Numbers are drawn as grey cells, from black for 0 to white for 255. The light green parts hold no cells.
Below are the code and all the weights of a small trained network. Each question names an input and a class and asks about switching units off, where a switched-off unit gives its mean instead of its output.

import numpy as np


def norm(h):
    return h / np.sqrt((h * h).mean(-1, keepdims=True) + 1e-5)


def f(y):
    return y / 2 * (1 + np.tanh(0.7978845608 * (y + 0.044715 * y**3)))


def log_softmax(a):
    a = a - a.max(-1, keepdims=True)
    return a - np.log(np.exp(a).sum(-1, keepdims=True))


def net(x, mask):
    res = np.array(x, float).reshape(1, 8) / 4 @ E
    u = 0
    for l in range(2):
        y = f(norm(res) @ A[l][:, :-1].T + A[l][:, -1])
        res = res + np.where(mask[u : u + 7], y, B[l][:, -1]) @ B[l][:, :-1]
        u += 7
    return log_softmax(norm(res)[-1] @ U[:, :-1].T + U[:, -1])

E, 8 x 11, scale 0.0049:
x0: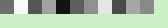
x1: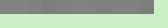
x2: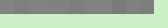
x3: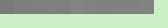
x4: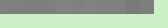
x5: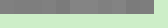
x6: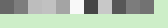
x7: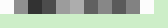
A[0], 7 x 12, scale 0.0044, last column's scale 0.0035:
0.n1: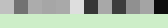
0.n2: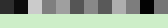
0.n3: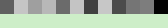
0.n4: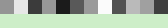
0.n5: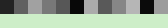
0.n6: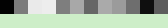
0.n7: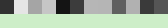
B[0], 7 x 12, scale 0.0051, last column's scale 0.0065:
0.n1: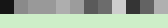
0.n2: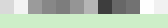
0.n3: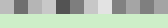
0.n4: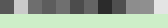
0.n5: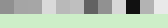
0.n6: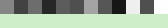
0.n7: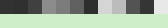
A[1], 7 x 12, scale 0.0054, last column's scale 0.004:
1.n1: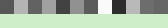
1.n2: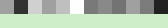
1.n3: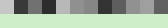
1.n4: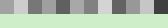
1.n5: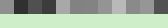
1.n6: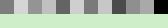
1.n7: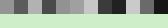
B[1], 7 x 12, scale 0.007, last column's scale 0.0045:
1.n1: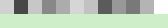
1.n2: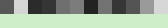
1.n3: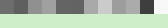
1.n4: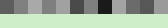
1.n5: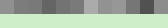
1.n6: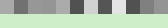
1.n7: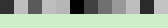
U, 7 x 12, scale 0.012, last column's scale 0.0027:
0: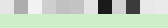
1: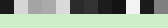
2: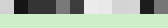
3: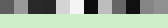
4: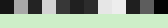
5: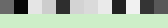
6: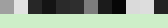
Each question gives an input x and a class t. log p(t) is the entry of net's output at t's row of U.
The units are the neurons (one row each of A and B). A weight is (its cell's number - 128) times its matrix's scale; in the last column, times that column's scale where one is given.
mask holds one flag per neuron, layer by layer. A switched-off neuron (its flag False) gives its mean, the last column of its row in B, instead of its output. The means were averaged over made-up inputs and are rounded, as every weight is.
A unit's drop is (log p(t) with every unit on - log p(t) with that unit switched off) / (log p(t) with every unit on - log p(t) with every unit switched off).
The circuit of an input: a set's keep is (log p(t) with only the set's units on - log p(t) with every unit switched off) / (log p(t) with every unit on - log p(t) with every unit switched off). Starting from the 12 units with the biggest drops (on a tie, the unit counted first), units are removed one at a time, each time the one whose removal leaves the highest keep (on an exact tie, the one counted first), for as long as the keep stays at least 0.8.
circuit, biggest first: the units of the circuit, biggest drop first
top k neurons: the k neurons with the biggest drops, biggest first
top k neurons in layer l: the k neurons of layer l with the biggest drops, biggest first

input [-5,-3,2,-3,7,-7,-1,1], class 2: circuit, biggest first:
1.n3
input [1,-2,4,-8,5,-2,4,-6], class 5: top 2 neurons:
0.n7, 0.n6
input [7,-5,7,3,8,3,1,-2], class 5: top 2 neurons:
1.n1, 0.n7
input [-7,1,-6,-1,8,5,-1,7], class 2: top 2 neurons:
1.n3, 0.n5
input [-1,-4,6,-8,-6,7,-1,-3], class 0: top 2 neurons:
0.n5, 0.n2
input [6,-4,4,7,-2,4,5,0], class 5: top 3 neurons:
0.n2, 0.n7, 0.n5
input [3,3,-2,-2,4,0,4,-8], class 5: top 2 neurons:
0.n6, 0.n7
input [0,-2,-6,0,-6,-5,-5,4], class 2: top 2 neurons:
0.n2, 1.n3
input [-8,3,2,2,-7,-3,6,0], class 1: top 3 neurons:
0.n5, 0.n7, 1.n7
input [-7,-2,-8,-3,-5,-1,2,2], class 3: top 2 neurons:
0.n6, 1.n2
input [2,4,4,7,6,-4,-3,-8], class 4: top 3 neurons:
0.n7, 0.n5, 1.n1
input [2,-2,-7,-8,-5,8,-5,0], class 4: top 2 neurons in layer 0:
0.n6, 0.n2
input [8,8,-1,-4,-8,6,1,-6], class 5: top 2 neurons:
1.n1, 0.n6
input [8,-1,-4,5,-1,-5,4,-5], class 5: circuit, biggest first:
1.n1
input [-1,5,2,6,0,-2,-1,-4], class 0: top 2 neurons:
0.n5, 0.n2
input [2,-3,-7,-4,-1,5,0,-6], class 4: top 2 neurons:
0.n5, 0.n7
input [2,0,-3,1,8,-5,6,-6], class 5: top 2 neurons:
0.n6, 0.n7
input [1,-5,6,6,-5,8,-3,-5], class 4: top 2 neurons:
0.n7, 1.n1
